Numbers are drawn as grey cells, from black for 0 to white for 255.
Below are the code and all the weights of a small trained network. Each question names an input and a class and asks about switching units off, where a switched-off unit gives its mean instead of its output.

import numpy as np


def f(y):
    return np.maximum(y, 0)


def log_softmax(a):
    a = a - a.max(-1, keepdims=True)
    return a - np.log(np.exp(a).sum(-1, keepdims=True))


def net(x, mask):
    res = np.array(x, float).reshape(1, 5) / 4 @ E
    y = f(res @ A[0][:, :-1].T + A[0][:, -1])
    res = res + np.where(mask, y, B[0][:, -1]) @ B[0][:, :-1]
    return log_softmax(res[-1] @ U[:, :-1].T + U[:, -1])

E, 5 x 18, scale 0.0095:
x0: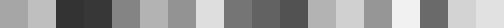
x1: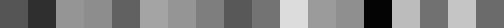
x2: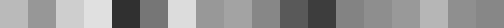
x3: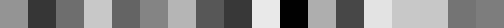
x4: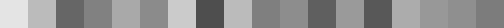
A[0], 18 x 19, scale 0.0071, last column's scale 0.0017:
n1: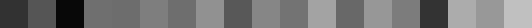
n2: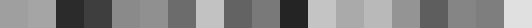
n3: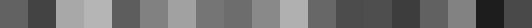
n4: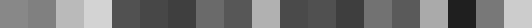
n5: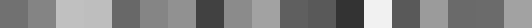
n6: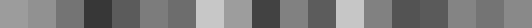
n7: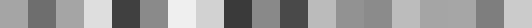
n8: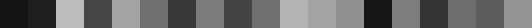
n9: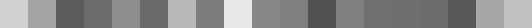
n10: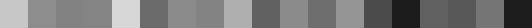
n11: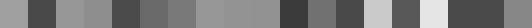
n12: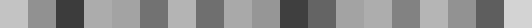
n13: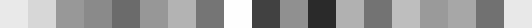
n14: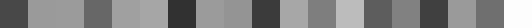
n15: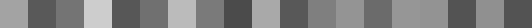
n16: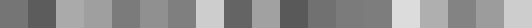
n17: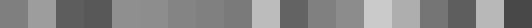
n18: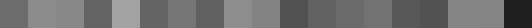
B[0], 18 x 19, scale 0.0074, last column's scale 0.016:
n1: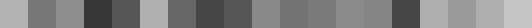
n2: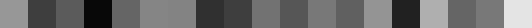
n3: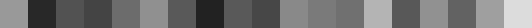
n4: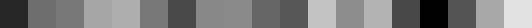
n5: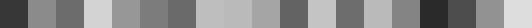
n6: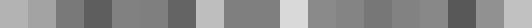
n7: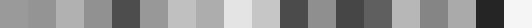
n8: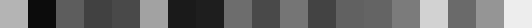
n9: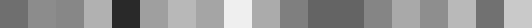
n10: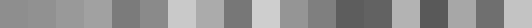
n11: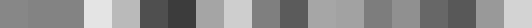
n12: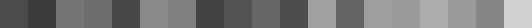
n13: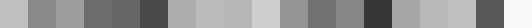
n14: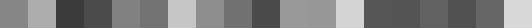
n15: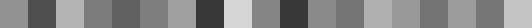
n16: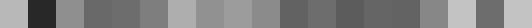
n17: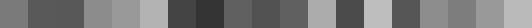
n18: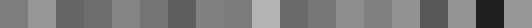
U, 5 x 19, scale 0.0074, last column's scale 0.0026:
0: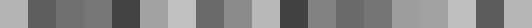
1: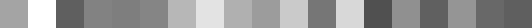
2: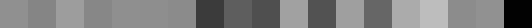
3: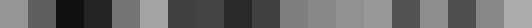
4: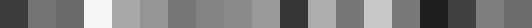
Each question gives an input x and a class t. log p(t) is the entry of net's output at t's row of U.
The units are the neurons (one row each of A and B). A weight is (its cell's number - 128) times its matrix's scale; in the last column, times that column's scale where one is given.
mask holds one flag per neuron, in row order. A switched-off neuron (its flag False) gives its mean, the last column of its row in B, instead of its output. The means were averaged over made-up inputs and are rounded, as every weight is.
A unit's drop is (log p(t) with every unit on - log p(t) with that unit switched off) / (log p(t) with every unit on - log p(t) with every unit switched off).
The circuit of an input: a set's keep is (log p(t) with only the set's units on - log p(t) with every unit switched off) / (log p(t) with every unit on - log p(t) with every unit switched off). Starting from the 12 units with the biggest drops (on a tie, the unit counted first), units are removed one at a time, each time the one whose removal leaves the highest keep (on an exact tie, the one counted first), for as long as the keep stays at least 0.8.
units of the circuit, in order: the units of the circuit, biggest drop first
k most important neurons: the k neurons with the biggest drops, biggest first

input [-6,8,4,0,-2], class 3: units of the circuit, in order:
[n3]
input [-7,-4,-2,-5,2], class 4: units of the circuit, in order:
[n2; n4]
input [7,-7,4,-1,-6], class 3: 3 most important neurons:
[n2; n17; n10]
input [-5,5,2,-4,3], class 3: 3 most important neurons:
[n3; n7; n8]
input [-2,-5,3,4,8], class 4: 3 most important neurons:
[n5; n11; n4]
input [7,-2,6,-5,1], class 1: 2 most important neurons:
[n6; n8]
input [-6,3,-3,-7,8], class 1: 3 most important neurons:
[n10; n14; n2]
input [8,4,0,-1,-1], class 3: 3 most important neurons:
[n2; n9; n10]
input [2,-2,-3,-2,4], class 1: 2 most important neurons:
[n8; n3]
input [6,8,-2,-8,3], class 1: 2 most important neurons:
[n13; n3]
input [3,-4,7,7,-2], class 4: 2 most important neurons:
[n5; n11]
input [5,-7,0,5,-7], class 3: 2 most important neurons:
[n2; n1]
